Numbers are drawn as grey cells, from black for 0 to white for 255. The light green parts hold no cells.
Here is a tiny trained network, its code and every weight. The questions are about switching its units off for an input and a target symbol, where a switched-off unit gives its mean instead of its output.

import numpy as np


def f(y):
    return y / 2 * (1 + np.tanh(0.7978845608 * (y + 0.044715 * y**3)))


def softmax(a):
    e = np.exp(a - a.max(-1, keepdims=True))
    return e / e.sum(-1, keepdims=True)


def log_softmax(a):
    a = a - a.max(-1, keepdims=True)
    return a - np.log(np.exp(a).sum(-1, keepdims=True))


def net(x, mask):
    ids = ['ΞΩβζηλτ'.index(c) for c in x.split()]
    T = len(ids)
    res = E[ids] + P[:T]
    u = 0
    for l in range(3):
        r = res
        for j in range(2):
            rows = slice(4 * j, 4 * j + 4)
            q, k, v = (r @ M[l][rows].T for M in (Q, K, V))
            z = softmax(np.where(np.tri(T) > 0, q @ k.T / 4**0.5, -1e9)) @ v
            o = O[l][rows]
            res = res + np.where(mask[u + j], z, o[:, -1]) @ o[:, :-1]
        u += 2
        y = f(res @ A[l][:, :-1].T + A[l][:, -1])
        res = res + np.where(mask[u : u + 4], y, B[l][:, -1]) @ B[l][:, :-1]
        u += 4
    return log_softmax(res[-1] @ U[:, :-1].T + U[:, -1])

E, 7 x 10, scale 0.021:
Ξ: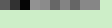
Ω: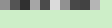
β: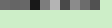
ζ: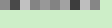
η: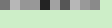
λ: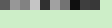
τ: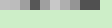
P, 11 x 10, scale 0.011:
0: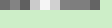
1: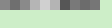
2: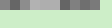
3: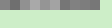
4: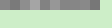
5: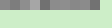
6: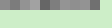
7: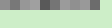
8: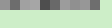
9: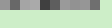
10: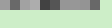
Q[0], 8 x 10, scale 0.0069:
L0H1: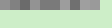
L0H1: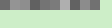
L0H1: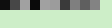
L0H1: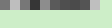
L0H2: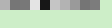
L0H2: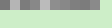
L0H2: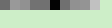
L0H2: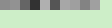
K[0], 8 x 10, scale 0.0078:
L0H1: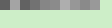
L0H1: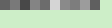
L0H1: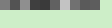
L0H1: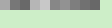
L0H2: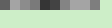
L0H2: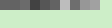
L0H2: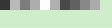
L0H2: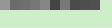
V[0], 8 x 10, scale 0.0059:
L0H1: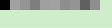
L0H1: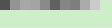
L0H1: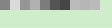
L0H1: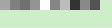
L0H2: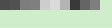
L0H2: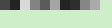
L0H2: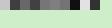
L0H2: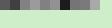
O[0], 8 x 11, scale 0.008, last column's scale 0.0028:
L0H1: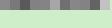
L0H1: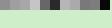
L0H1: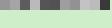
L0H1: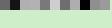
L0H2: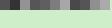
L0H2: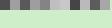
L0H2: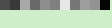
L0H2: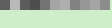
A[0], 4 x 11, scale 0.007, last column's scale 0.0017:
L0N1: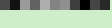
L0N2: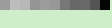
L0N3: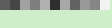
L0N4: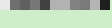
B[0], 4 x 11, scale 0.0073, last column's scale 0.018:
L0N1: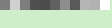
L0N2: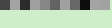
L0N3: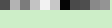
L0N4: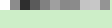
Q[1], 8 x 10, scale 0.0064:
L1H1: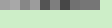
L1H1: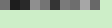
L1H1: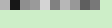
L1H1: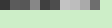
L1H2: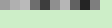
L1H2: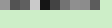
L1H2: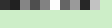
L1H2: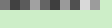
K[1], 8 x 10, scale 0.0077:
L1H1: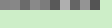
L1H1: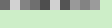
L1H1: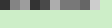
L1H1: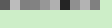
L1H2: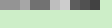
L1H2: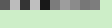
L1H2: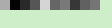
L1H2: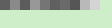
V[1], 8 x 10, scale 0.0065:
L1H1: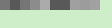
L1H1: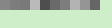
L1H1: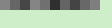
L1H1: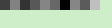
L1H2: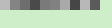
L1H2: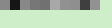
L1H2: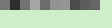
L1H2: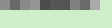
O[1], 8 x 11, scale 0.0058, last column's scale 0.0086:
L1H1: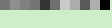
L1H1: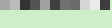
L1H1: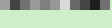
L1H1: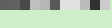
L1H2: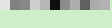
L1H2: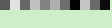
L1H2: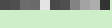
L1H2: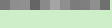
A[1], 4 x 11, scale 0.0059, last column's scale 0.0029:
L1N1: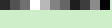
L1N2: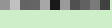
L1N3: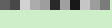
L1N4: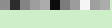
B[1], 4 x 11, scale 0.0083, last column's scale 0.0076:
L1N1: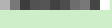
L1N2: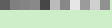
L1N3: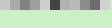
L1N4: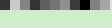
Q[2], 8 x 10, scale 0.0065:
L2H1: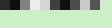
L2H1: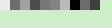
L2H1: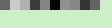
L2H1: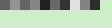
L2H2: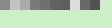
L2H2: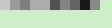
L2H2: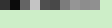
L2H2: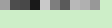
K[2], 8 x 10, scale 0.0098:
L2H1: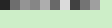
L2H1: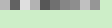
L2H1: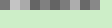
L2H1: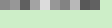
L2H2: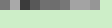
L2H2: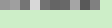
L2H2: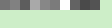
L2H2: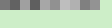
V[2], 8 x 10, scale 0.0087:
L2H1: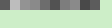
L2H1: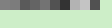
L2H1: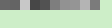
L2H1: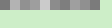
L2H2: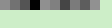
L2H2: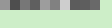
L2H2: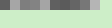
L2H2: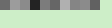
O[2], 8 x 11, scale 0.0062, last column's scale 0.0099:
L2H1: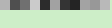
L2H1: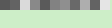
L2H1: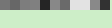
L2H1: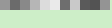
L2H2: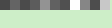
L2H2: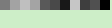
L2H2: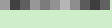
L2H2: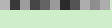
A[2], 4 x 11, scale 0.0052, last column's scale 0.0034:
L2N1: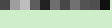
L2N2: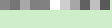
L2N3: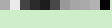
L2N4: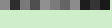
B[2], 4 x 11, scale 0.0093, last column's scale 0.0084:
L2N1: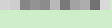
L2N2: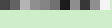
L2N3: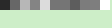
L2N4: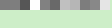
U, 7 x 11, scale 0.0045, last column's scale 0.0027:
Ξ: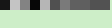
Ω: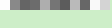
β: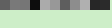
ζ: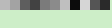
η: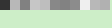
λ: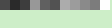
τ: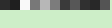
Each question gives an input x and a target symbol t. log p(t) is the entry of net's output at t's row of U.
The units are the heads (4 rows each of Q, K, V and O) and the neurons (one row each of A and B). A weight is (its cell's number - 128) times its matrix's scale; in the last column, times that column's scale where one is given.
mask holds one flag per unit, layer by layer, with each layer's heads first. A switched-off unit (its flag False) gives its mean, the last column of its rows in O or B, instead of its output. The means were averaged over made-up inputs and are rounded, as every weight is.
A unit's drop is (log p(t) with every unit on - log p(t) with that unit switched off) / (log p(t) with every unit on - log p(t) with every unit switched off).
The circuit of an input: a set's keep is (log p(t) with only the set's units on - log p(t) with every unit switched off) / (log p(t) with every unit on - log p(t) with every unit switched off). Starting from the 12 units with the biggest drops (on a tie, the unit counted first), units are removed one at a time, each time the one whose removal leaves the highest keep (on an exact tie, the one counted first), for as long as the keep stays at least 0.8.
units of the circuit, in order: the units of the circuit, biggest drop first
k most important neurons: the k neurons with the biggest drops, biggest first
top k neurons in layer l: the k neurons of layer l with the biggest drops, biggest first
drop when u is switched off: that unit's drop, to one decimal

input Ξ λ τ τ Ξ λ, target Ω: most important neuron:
[L0N1]
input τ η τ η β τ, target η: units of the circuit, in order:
[L0H1; L1H2; L1N1]
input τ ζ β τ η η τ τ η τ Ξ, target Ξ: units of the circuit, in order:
[L1N4; L0H1]
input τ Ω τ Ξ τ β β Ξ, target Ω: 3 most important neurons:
[L0N1; L1N1; L2N3]
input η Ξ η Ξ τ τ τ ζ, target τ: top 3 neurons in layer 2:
[L2N2; L2N1; L2N4]
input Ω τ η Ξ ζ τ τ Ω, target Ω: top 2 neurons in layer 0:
[L0N1; L0N4]
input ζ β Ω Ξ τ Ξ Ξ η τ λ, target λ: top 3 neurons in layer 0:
[L0N2; L0N1; L0N4]
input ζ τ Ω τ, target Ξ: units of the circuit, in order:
[L0N2; L2H1; L0N4]
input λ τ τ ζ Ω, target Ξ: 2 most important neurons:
[L0N4; L0N1]
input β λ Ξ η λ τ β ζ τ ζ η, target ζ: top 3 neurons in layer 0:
[L0N1; L0N2; L0N3]
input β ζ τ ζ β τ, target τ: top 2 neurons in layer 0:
[L0N2; L0N3]
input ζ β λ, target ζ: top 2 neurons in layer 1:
[L1N1; L1N3]
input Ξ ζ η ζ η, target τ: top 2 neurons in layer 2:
[L2N2; L2N3]
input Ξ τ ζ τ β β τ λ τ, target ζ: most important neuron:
[L1N1]
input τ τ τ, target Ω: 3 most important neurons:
[L0N1; L2N3; L2N1]
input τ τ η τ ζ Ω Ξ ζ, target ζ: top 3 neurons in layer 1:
[L1N3; L1N1; L1N4]
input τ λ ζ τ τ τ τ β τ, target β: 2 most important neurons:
[L0N2; L0N3]
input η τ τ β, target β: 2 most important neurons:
[L0N1; L2N1]
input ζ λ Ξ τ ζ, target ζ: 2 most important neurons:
[L0N1; L0N3]
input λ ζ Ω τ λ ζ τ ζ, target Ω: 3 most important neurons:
[L0N1; L1N3; L2N3]
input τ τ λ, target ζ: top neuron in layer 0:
[L0N1]
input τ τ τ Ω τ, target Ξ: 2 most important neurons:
[L0N2; L0N4]
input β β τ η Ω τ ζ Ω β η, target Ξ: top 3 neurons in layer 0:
[L0N1; L0N4; L0N3]
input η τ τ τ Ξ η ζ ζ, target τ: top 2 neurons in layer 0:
[L0N1; L0N3]
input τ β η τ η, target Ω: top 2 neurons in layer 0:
[L0N1; L0N2]
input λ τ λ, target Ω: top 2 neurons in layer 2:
[L2N1; L2N4]
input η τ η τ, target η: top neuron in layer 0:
[L0N1]
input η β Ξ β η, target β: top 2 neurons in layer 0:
[L0N1; L0N3]
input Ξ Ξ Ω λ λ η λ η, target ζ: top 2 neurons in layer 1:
[L1N1; L1N4]
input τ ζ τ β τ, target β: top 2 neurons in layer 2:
[L2N1; L2N2]
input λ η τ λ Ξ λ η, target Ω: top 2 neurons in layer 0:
[L0N1; L0N4]
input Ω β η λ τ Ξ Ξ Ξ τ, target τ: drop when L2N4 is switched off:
0.1
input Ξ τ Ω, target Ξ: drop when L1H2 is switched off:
0.0
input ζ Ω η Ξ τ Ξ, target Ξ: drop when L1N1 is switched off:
0.2
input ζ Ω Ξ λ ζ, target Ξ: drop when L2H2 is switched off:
-0.1
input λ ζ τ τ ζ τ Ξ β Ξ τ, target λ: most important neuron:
[L2N4]
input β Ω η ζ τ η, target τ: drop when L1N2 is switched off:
-0.1
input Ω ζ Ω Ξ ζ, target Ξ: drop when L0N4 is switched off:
0.2
